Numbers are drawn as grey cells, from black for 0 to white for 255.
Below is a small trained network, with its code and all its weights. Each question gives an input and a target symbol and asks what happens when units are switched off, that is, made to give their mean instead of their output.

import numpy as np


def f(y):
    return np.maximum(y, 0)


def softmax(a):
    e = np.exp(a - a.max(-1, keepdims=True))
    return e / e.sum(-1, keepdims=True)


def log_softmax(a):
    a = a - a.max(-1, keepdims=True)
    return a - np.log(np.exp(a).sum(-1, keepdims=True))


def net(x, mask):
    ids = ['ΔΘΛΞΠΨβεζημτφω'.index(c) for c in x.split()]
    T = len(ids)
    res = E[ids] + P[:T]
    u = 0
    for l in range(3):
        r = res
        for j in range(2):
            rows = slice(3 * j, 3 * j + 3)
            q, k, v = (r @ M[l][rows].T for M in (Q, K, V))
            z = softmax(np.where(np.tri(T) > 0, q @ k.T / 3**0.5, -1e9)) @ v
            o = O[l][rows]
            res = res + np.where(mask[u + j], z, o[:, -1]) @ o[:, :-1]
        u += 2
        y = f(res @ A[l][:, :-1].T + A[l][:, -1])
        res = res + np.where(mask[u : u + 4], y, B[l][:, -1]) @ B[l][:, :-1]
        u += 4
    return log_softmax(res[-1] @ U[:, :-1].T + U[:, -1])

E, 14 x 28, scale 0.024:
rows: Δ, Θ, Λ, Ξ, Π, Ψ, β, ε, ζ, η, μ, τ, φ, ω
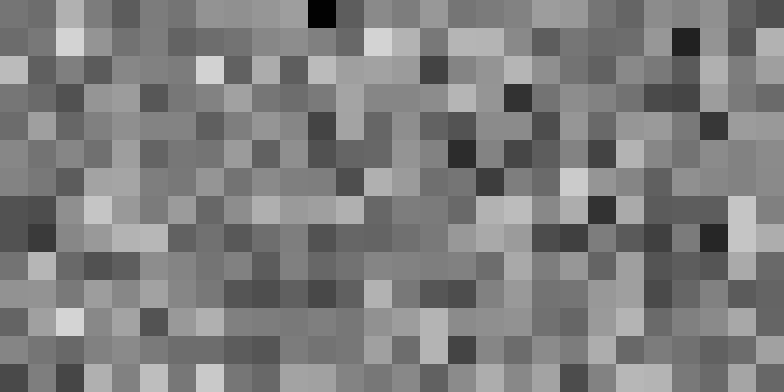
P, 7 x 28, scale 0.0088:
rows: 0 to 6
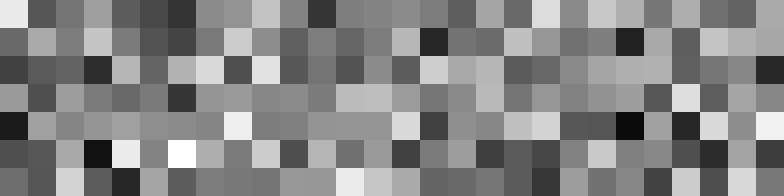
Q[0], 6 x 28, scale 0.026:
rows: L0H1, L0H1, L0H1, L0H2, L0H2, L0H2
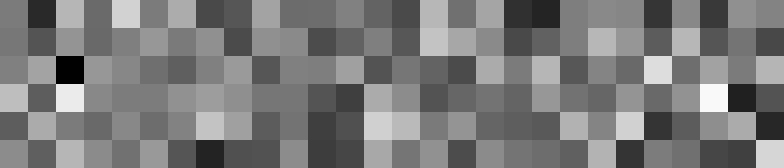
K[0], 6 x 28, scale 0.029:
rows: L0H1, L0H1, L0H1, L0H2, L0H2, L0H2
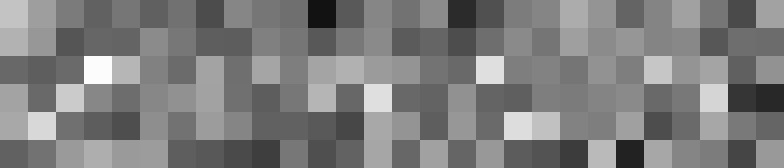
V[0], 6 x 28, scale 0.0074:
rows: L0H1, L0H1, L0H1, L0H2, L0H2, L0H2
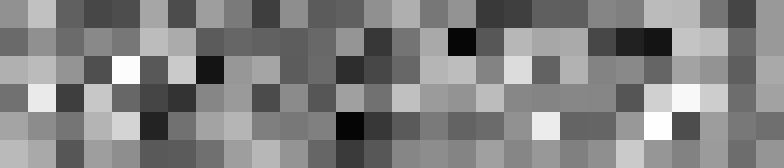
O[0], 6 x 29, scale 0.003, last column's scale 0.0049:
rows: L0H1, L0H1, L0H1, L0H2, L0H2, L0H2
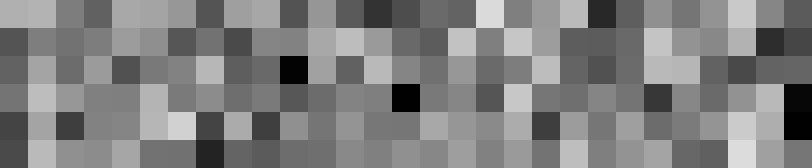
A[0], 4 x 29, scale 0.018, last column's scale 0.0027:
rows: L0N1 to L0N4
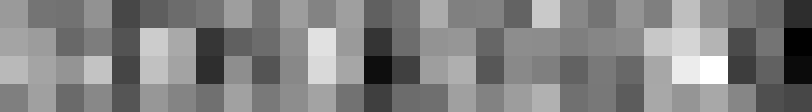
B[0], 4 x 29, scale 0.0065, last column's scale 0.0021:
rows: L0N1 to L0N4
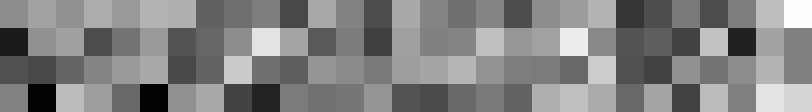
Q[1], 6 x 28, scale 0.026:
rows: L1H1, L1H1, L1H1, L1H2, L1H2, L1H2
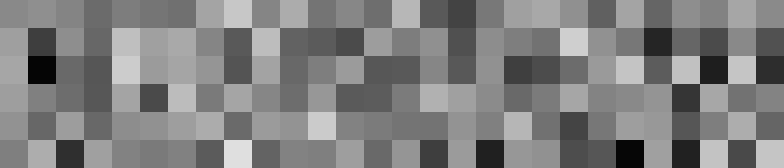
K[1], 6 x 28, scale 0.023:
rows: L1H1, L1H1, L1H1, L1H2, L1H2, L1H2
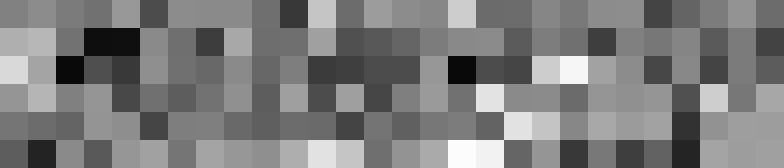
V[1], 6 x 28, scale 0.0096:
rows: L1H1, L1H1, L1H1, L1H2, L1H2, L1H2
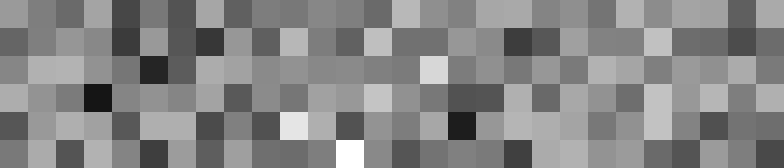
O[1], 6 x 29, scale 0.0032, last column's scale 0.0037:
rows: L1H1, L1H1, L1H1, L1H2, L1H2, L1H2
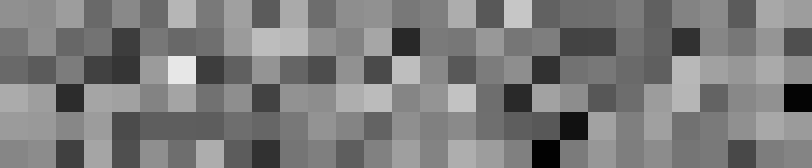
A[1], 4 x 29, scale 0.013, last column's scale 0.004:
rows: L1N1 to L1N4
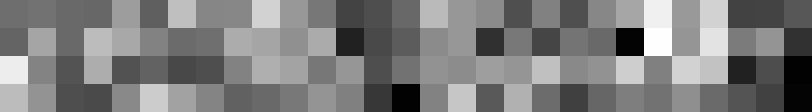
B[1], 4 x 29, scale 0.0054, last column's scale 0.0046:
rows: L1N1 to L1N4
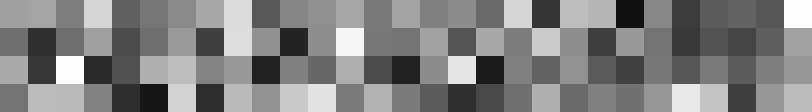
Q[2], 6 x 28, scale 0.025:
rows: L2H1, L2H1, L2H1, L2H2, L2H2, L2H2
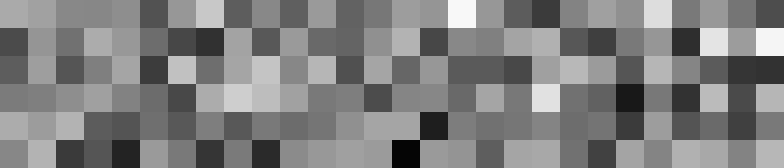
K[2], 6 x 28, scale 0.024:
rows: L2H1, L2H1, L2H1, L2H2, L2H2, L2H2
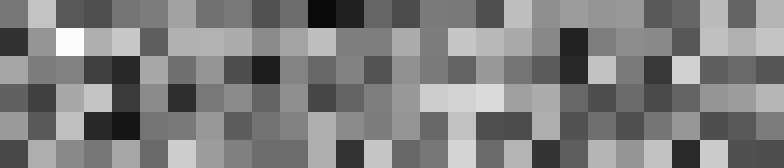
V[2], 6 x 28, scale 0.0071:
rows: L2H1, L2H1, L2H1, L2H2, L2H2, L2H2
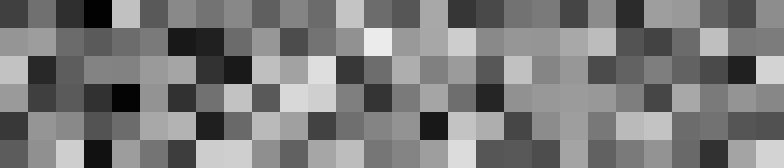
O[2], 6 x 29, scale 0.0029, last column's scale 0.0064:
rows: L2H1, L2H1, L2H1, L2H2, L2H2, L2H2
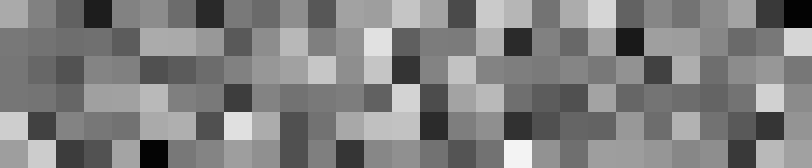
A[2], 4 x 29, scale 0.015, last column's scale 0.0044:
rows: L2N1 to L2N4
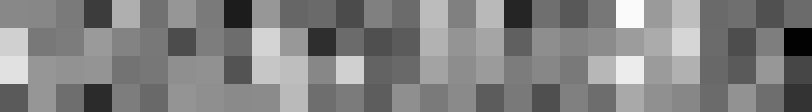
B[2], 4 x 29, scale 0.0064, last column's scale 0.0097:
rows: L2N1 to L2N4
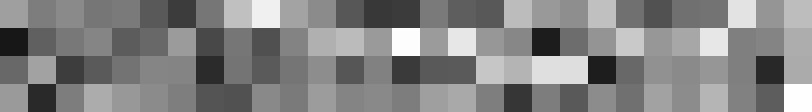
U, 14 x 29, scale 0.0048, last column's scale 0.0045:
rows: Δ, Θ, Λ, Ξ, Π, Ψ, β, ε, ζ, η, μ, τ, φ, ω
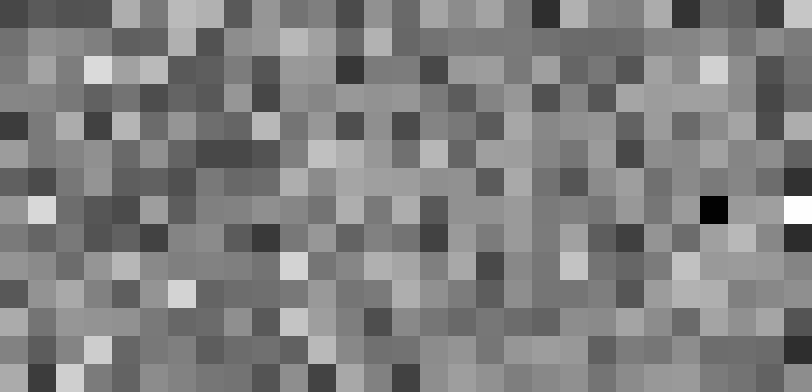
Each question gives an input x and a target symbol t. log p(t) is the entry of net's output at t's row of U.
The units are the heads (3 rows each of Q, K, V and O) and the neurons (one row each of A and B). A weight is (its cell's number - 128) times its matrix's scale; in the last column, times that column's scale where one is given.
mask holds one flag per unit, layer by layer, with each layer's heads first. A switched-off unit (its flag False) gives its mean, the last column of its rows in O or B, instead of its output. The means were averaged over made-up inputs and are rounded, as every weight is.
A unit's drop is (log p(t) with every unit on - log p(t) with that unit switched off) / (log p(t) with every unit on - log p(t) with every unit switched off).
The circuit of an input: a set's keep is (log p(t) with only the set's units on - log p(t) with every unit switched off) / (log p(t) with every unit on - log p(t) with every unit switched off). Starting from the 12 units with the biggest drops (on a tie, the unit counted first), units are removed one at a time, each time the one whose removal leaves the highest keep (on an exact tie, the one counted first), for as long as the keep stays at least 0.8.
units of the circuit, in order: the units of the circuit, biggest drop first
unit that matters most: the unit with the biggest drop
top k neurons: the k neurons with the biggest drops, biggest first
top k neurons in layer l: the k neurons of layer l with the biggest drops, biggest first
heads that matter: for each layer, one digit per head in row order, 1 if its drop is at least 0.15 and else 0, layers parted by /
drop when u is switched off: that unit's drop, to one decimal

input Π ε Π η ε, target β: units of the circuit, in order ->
(L0H1)
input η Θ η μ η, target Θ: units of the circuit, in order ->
(L1H1; L2H1)
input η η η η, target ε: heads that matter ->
10 / 10 / 01
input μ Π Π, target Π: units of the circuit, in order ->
(L0H2; L2N1; L1N1)
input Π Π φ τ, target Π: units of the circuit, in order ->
(L2N1; L1N1; L2N3)
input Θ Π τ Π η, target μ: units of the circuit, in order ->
(L1H1; L2H1)
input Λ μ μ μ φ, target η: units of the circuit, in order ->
(L1H2; L1H1)
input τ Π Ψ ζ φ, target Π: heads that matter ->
00 / 01 / 00
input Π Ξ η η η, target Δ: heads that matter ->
00 / 01 / 00
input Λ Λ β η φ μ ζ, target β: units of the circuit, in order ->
(L0H2; L2N2)
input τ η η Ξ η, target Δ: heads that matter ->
10 / 01 / 00
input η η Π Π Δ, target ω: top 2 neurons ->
(L1N2; L0N4)
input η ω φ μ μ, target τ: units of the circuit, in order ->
(L0H1; L2H1)
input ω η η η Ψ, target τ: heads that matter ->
10 / 00 / 00
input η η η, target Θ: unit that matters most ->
L1N4
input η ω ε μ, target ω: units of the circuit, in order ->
(L1N3; L0H2)
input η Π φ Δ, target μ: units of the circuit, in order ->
(L2N2; L0N1)
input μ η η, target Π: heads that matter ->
00 / 10 / 00
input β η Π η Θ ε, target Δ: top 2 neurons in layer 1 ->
(L1N1; L1N4)
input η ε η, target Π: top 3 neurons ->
(L2N1; L1N1; L0N1)
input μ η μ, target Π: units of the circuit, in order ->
(L2N1)
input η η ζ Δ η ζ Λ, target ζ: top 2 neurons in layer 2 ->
(L2N3; L2N4)
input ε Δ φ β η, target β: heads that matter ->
10 / 00 / 00
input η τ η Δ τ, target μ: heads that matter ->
00 / 10 / 00
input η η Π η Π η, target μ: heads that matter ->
01 / 00 / 00
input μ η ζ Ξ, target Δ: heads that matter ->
00 / 01 / 00
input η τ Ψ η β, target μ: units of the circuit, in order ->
(L1H1)
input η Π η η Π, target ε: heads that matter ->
00 / 00 / 00
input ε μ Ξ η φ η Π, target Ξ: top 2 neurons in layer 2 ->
(L2N2; L2N3)
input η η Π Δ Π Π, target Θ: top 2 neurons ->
(L1N4; L0N4)
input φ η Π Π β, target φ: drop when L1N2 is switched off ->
1.1
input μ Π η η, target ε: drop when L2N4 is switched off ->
0.3
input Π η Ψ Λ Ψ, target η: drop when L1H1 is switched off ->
0.1
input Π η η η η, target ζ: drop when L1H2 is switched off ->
0.0
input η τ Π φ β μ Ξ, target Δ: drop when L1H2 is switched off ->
0.9
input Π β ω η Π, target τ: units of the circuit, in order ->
(L0H1)
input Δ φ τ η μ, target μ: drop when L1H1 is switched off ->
0.5
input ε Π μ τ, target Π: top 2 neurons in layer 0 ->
(L0N1; L0N4)
